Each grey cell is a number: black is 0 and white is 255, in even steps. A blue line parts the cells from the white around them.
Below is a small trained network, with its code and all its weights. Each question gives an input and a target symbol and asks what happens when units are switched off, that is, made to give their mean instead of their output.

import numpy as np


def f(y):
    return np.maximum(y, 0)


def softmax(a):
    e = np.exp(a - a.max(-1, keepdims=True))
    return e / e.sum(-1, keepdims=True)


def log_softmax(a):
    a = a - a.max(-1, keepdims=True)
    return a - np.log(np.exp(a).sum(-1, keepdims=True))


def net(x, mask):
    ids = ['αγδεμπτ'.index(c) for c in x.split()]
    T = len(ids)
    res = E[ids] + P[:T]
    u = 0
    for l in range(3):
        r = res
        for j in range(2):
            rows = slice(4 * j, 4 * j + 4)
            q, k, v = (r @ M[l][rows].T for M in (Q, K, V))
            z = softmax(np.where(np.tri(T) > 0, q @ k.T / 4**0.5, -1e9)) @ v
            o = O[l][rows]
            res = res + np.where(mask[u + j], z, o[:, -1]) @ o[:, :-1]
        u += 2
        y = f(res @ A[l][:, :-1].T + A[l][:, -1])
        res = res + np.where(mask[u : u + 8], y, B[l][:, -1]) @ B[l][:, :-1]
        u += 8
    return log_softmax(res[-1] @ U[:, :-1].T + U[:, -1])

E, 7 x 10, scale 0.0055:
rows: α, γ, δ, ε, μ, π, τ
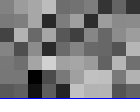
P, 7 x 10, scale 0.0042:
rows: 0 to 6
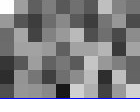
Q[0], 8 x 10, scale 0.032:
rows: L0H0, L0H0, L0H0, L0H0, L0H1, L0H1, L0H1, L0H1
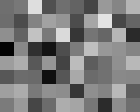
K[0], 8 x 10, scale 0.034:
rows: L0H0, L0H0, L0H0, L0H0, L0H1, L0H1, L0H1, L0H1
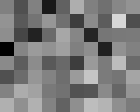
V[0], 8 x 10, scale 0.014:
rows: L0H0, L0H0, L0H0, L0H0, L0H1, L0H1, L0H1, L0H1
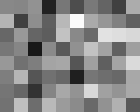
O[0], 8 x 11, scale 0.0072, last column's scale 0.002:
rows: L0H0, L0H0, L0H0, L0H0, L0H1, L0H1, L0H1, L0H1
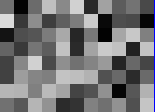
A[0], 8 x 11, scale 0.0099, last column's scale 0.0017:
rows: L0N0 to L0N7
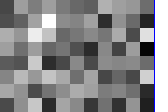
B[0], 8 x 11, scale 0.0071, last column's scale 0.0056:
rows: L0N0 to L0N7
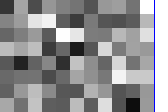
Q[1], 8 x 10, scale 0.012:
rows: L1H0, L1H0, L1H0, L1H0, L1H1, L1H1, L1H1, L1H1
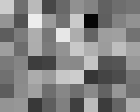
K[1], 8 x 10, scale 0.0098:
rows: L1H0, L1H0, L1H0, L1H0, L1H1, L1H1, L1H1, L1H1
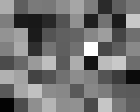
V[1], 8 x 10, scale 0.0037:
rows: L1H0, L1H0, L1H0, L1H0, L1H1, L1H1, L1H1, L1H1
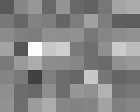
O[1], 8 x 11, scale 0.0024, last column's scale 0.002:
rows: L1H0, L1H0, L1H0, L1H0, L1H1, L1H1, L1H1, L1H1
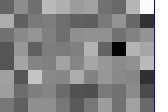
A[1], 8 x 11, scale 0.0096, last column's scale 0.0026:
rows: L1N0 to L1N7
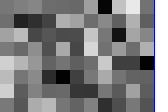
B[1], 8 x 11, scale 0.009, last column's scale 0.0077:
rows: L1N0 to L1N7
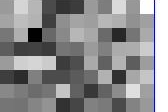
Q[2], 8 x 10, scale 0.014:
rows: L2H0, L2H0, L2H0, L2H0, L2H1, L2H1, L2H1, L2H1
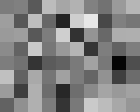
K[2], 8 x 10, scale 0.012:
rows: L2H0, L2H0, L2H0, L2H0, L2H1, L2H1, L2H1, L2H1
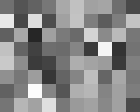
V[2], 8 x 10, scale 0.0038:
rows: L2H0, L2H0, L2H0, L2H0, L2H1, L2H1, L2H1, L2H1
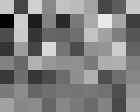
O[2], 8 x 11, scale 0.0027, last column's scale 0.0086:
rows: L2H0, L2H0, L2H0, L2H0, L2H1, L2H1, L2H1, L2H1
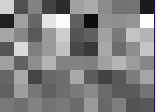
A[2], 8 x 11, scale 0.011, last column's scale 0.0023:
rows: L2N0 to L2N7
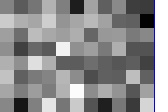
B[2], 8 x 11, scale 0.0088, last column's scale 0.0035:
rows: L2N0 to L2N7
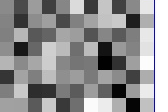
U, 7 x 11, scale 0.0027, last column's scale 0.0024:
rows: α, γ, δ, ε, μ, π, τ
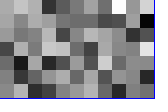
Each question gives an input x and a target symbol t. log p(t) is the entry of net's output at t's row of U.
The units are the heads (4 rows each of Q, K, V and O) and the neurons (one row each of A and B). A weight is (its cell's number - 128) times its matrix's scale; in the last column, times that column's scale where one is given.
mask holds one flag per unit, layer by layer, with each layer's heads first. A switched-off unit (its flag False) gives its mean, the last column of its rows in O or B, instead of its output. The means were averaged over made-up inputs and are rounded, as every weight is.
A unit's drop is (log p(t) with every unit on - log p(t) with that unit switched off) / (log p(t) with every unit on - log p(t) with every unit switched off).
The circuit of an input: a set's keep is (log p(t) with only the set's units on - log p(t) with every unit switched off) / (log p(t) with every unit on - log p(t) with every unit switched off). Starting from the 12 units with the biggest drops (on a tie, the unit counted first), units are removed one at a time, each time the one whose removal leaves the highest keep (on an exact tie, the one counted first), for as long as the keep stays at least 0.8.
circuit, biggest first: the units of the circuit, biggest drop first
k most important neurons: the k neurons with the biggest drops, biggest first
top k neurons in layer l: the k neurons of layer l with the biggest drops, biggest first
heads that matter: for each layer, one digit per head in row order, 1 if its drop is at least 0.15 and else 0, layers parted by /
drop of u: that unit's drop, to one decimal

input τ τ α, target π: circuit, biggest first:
L0H0, L2N3, L1N3, L1N0
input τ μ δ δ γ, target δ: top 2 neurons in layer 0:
L0N7, L0N4
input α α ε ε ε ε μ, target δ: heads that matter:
10 / 00 / 00
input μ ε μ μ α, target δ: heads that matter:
10 / 00 / 10
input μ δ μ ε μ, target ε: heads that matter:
10 / 00 / 10
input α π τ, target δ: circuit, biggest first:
L1N4, L0H0, L2N1, L0H1
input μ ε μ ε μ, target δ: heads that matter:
10 / 00 / 10
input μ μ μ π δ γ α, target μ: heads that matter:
10 / 00 / 00
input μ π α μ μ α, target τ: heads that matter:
10 / 00 / 00
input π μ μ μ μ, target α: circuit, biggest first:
L0H0, L1N0, L0N5
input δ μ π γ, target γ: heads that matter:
01 / 00 / 00
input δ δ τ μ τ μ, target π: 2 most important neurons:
L2N3, L1N3
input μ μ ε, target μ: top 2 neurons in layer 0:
L0N4, L0N3
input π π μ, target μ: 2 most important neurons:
L0N1, L2N0
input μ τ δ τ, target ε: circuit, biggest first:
L0H0, L2H0, L0N0
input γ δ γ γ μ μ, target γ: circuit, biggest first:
L0H0, L0N1, L2N4, L1N7
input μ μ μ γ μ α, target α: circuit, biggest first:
L0H0, L1N0, L0N5
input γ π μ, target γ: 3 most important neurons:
L0N1, L2N4, L1N0
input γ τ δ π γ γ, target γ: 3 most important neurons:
L0N7, L1N4, L2N4
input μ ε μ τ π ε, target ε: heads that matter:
11 / 00 / 10
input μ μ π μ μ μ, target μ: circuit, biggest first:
L0H0, L2N0, L0N1, L1N7
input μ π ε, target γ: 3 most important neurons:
L1N4, L0N7, L2N4
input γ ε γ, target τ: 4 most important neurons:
L2N6, L0N7, L1N1, L1N0
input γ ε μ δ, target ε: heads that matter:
10 / 00 / 10
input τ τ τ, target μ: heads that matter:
10 / 10 / 00
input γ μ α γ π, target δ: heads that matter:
11 / 00 / 00
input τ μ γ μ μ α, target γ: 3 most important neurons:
L2N4, L0N1, L1N7
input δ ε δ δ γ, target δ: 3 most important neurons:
L2N7, L0N2, L1N0
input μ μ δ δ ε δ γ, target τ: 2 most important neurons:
L2N6, L0N7
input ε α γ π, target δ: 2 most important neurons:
L2N1, L1N4
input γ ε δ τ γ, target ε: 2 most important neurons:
L2N5, L1N6
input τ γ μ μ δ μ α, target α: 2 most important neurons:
L1N0, L0N5
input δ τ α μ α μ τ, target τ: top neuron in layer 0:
L0N2
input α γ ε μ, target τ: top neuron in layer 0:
L0N2
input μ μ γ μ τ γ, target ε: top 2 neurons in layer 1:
L1N6, L1N2
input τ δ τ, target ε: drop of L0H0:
0.9
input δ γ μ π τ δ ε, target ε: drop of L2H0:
0.2
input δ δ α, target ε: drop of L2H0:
0.2
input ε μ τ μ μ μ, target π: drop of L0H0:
1.1
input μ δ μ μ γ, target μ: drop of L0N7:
0.1
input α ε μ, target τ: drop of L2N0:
0.0
